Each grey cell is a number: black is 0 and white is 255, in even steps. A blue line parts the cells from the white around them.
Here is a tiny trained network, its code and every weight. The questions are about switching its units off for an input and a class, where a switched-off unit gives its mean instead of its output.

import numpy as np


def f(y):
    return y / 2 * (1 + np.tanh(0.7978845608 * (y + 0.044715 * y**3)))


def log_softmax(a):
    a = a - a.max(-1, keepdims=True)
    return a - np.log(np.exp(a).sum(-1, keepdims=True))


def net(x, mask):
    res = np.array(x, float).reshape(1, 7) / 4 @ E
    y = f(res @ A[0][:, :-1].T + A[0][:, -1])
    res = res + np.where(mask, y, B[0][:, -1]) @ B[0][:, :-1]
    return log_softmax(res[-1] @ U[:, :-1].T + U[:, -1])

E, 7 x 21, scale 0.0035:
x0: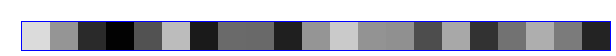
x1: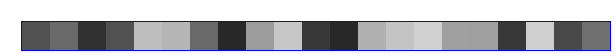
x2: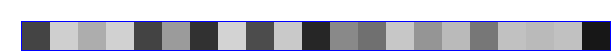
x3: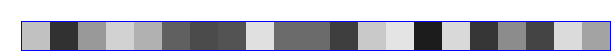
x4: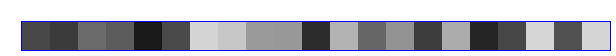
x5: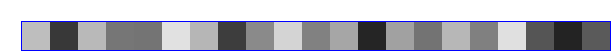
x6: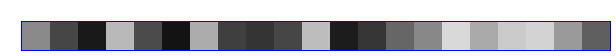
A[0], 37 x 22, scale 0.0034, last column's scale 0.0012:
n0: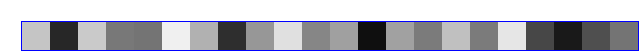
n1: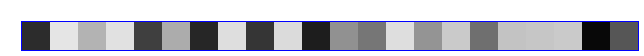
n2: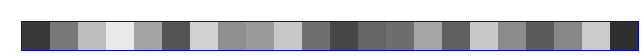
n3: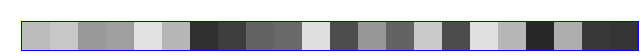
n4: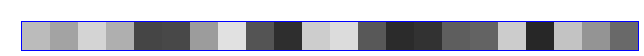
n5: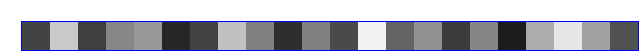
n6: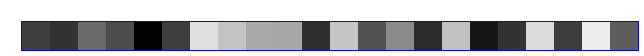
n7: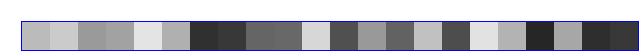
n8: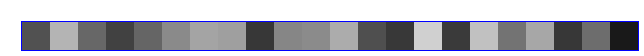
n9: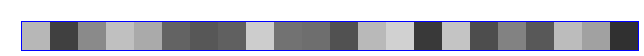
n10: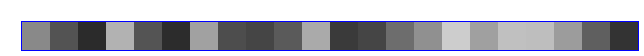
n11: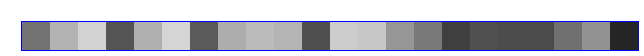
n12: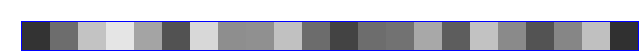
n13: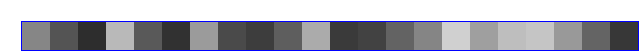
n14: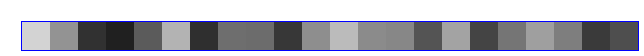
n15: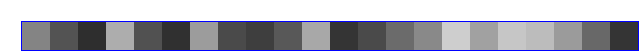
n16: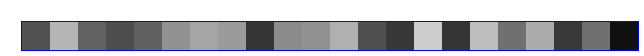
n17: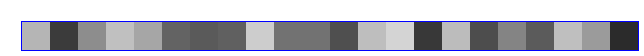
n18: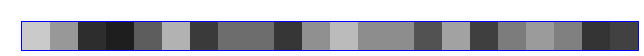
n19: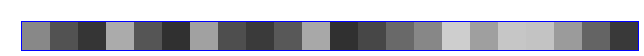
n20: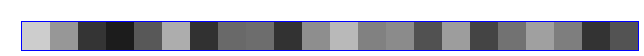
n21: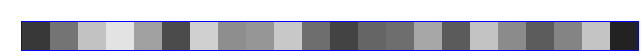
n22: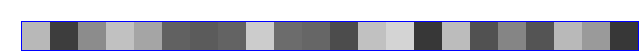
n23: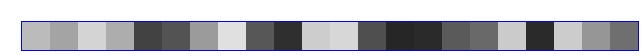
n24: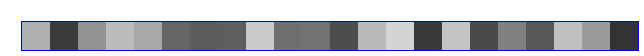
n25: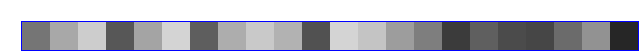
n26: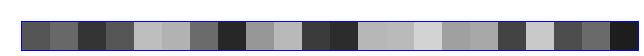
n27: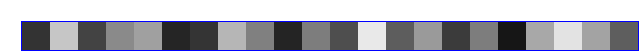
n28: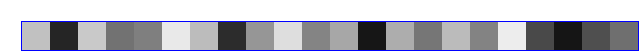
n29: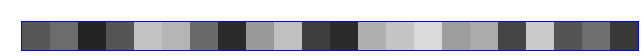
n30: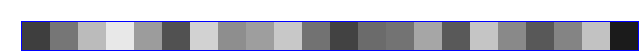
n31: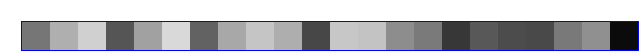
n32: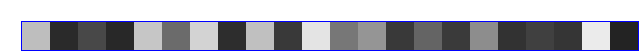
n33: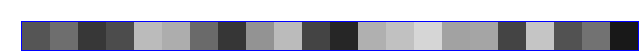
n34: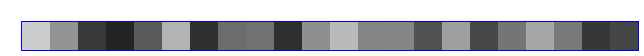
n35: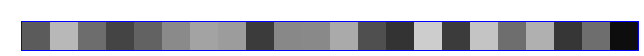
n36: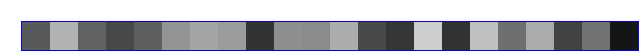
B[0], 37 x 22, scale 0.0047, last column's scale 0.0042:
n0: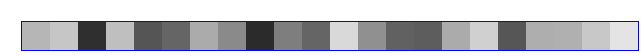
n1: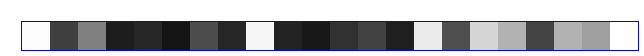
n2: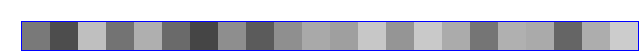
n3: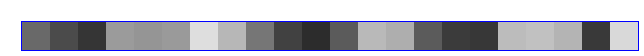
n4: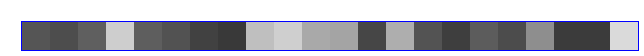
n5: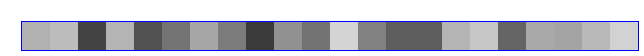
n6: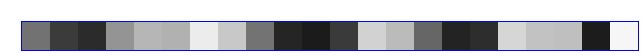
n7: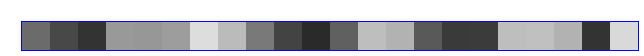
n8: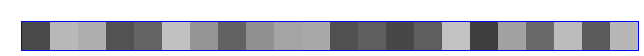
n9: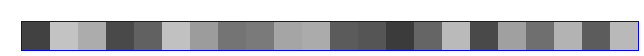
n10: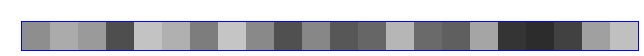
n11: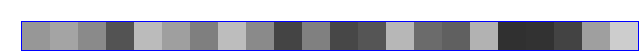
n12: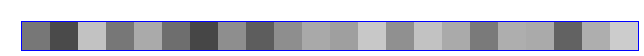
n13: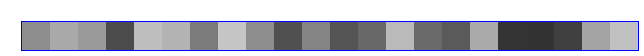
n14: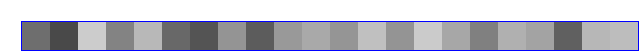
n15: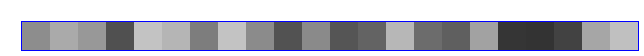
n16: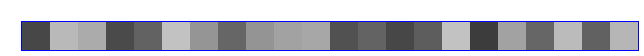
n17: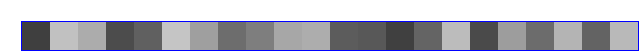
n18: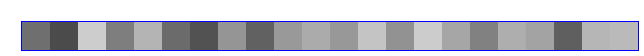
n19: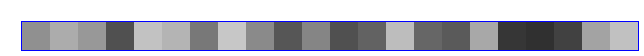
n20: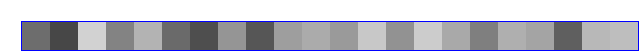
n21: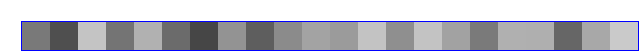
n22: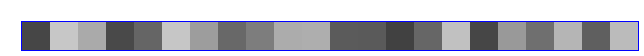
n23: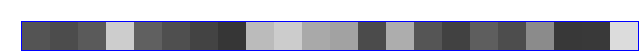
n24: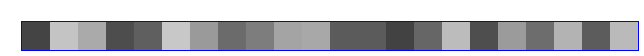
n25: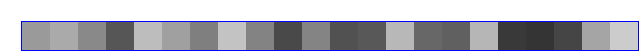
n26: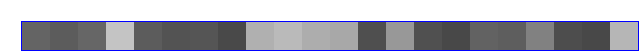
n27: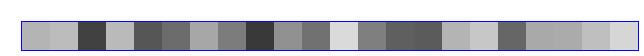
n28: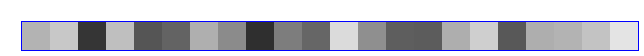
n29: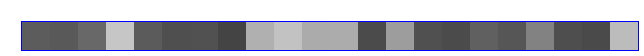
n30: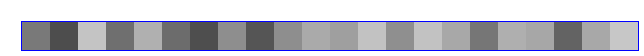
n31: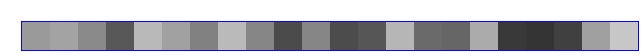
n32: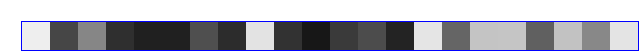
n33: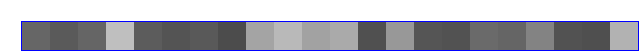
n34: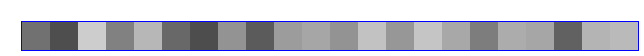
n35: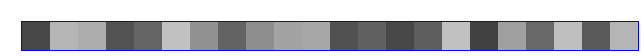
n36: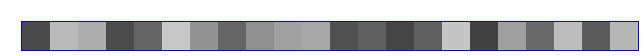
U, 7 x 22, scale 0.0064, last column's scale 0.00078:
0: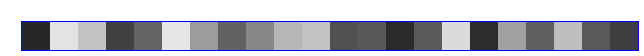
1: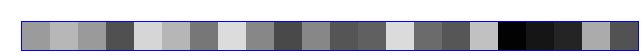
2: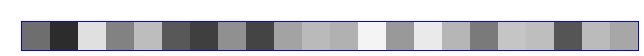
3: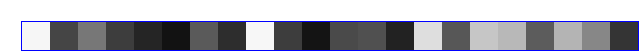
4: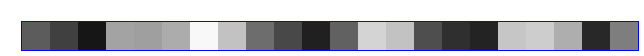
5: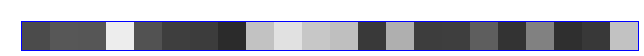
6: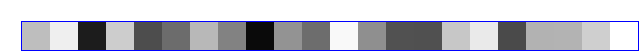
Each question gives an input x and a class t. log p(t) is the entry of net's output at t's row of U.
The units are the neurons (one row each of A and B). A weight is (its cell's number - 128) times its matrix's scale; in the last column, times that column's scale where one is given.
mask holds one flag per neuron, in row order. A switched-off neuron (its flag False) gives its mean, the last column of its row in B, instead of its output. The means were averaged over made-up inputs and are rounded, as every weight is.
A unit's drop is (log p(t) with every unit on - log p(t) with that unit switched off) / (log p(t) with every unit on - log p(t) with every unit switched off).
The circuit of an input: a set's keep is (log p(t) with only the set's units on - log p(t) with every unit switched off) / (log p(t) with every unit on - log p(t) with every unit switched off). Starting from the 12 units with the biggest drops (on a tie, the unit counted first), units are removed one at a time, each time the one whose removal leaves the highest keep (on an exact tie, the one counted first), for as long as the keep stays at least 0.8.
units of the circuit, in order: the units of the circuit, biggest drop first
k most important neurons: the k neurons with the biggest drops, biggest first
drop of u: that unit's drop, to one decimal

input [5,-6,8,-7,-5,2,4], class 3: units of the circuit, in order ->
n1
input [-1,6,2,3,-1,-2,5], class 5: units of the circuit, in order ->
n29; n26
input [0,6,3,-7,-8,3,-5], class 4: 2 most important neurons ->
n7; n3
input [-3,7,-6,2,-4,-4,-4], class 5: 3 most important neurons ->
n1; n29; n26
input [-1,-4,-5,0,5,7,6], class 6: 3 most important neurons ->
n28; n0; n1
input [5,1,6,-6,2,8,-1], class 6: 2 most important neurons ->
n0; n28
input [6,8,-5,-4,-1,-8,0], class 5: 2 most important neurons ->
n29; n26
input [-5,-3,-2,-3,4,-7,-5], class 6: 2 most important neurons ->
n27; n5
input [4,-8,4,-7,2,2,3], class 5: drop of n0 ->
0.0
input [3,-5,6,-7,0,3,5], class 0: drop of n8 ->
0.2
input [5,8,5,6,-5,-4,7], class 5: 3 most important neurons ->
n29; n26; n33
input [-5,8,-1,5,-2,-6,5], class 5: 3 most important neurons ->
n29; n26; n33
